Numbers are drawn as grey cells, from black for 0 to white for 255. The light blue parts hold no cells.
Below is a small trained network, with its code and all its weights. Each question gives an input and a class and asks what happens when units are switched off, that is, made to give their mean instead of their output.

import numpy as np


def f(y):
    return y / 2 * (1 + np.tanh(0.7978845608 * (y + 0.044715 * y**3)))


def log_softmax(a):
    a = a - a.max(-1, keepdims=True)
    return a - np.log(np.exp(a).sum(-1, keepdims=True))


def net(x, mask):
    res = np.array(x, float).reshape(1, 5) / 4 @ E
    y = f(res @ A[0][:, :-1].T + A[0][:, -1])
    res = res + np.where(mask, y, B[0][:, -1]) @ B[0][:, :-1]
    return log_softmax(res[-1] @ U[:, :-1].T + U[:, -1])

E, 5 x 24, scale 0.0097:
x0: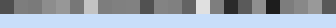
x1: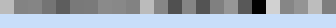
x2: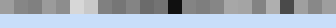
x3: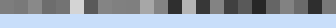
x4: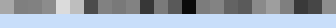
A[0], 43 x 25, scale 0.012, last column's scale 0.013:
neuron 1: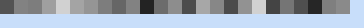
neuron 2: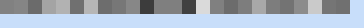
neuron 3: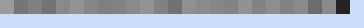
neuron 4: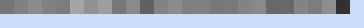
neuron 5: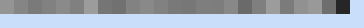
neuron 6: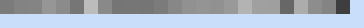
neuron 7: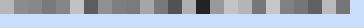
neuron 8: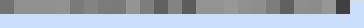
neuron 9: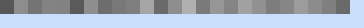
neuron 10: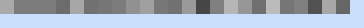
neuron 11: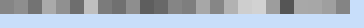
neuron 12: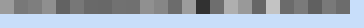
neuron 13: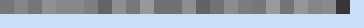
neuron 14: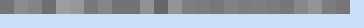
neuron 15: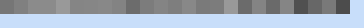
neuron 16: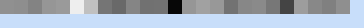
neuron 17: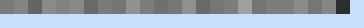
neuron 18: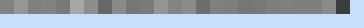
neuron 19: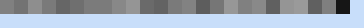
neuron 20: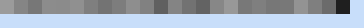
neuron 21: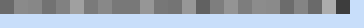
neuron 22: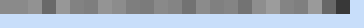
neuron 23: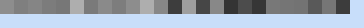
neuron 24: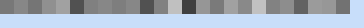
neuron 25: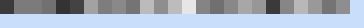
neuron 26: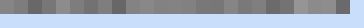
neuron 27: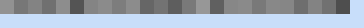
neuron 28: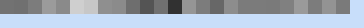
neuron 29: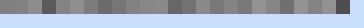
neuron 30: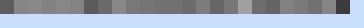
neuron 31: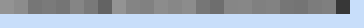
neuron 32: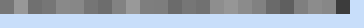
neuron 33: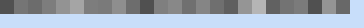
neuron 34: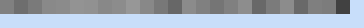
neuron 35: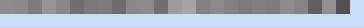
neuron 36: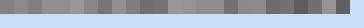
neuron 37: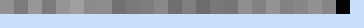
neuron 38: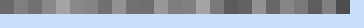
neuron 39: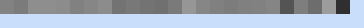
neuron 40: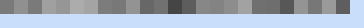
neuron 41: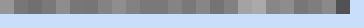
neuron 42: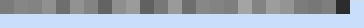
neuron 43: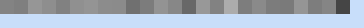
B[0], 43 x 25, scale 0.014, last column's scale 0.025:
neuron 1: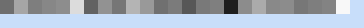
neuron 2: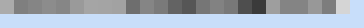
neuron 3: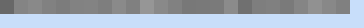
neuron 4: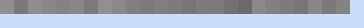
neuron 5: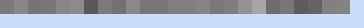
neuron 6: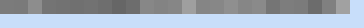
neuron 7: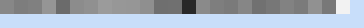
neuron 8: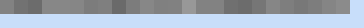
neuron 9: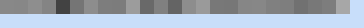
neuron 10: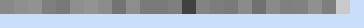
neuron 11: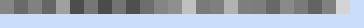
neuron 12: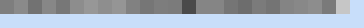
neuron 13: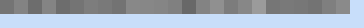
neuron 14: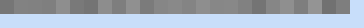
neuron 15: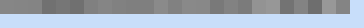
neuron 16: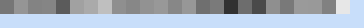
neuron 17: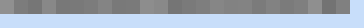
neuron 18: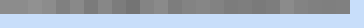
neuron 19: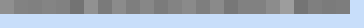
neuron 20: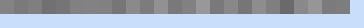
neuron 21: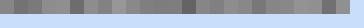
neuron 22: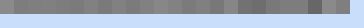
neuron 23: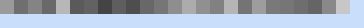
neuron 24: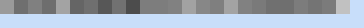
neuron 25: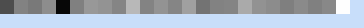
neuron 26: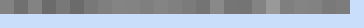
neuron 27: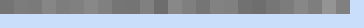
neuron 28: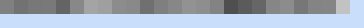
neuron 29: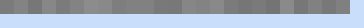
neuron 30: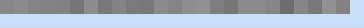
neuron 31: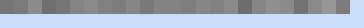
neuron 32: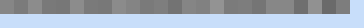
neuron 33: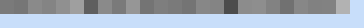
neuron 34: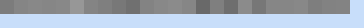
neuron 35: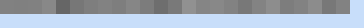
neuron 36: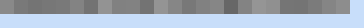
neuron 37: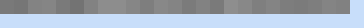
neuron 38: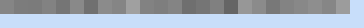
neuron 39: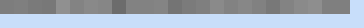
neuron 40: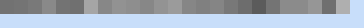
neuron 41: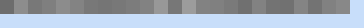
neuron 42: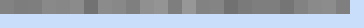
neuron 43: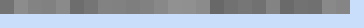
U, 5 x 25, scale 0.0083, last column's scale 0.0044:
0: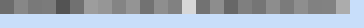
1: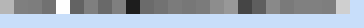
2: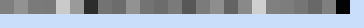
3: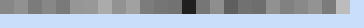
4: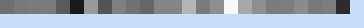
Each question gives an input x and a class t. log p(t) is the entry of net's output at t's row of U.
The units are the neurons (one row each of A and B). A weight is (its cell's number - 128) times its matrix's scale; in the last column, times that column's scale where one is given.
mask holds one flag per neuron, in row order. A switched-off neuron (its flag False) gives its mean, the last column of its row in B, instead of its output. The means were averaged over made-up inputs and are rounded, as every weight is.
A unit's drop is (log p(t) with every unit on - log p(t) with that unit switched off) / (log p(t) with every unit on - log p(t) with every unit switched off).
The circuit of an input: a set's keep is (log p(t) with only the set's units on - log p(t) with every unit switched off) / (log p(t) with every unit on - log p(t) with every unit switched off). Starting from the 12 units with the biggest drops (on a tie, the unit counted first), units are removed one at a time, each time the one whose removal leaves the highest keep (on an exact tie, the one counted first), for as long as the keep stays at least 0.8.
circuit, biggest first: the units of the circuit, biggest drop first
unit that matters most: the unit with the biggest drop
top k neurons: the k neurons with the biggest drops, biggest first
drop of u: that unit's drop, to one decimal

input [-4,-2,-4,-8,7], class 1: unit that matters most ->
neuron 24
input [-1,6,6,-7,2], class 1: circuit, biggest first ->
[neuron 11; neuron 25]
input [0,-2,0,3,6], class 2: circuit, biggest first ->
[neuron 2; neuron 25; neuron 7]
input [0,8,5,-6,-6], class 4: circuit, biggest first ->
[neuron 1; neuron 11]
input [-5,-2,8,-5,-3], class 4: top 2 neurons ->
[neuron 11; neuron 1]
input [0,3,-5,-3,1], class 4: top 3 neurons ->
[neuron 1; neuron 16; neuron 2]
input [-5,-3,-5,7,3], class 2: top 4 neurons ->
[neuron 23; neuron 16; neuron 2; neuron 25]
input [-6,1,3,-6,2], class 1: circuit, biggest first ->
[neuron 25; neuron 11]
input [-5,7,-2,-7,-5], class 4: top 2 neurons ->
[neuron 1; neuron 16]
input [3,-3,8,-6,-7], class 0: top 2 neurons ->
[neuron 16; neuron 2]
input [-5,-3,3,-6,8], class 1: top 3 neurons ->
[neuron 24; neuron 11; neuron 25]
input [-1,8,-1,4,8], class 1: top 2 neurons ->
[neuron 23; neuron 25]
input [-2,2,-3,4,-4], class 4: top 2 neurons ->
[neuron 1; neuron 16]
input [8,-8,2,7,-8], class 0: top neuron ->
[neuron 25]
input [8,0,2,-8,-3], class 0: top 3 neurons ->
[neuron 25; neuron 2; neuron 23]
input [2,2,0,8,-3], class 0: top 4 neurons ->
[neuron 11; neuron 24; neuron 2; neuron 16]
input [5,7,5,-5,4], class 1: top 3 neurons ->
[neuron 25; neuron 1; neuron 7]
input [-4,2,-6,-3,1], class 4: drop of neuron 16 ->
0.2
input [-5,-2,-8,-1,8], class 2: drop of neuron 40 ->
0.0
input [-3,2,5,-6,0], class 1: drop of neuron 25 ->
0.4
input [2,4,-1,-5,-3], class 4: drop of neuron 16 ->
0.1
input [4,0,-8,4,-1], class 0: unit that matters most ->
neuron 7
